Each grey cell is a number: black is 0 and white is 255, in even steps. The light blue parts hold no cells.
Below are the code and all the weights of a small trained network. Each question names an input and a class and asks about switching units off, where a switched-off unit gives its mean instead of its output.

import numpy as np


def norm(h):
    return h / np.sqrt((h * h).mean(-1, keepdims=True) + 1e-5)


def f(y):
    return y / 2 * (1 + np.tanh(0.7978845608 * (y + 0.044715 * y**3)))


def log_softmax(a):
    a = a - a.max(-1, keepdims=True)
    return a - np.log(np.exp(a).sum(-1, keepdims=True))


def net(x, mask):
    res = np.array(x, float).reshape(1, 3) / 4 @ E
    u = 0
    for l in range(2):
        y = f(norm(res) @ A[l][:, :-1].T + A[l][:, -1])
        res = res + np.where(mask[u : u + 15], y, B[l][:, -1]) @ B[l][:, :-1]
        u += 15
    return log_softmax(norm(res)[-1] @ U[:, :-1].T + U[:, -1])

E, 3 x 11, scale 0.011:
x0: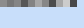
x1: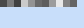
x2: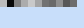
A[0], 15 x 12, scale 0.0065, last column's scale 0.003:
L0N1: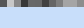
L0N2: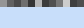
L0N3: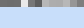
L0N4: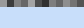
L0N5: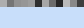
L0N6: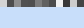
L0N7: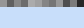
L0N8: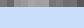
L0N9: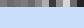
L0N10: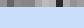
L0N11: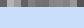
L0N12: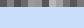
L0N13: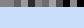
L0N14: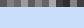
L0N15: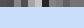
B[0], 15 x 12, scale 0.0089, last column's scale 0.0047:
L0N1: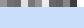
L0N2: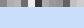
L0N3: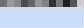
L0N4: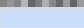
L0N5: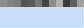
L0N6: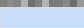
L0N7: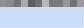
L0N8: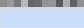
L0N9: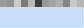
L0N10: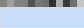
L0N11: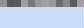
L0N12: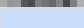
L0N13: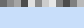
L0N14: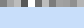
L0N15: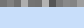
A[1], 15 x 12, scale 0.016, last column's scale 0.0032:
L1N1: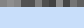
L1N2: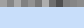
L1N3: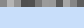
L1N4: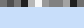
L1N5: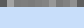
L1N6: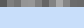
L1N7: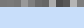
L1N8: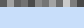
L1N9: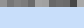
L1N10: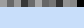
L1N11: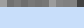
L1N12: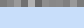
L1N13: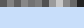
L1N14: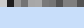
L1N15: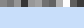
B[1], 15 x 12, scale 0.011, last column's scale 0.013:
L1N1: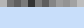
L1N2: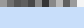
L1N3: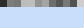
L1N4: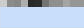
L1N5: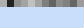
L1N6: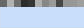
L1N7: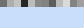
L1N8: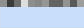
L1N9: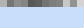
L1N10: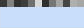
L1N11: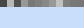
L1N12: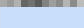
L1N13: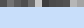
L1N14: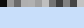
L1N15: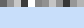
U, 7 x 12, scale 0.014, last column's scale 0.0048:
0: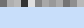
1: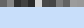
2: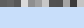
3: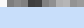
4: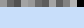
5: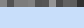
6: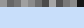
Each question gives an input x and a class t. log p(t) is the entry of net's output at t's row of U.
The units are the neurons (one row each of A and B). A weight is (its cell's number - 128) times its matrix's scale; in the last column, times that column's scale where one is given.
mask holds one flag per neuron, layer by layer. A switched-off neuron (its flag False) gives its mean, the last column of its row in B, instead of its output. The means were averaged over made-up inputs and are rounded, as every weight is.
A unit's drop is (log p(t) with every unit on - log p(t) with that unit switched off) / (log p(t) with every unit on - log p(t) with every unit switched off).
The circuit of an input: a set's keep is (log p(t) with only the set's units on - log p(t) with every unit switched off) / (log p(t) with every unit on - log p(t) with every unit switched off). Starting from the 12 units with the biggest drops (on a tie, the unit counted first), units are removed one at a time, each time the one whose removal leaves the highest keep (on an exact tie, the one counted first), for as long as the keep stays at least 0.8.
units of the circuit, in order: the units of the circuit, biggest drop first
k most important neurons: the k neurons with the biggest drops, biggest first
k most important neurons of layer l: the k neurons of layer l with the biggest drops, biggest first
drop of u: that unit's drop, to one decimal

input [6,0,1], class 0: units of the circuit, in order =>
(L1N15)
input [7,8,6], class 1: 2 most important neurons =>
(L1N13, L0N14)
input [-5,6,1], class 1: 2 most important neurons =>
(L0N2, L0N3)
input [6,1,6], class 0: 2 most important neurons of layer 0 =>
(L0N1, L0N2)
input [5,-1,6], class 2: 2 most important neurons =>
(L1N14, L0N14)
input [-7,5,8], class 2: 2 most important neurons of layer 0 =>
(L0N2, L0N9)
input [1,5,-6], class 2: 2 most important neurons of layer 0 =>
(L0N1, L0N10)
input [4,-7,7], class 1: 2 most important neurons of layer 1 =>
(L1N10, L1N2)
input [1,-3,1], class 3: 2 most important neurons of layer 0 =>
(L0N10, L0N5)
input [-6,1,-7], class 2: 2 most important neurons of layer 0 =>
(L0N2, L0N9)
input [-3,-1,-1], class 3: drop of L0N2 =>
0.1
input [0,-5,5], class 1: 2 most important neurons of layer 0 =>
(L0N1, L0N10)
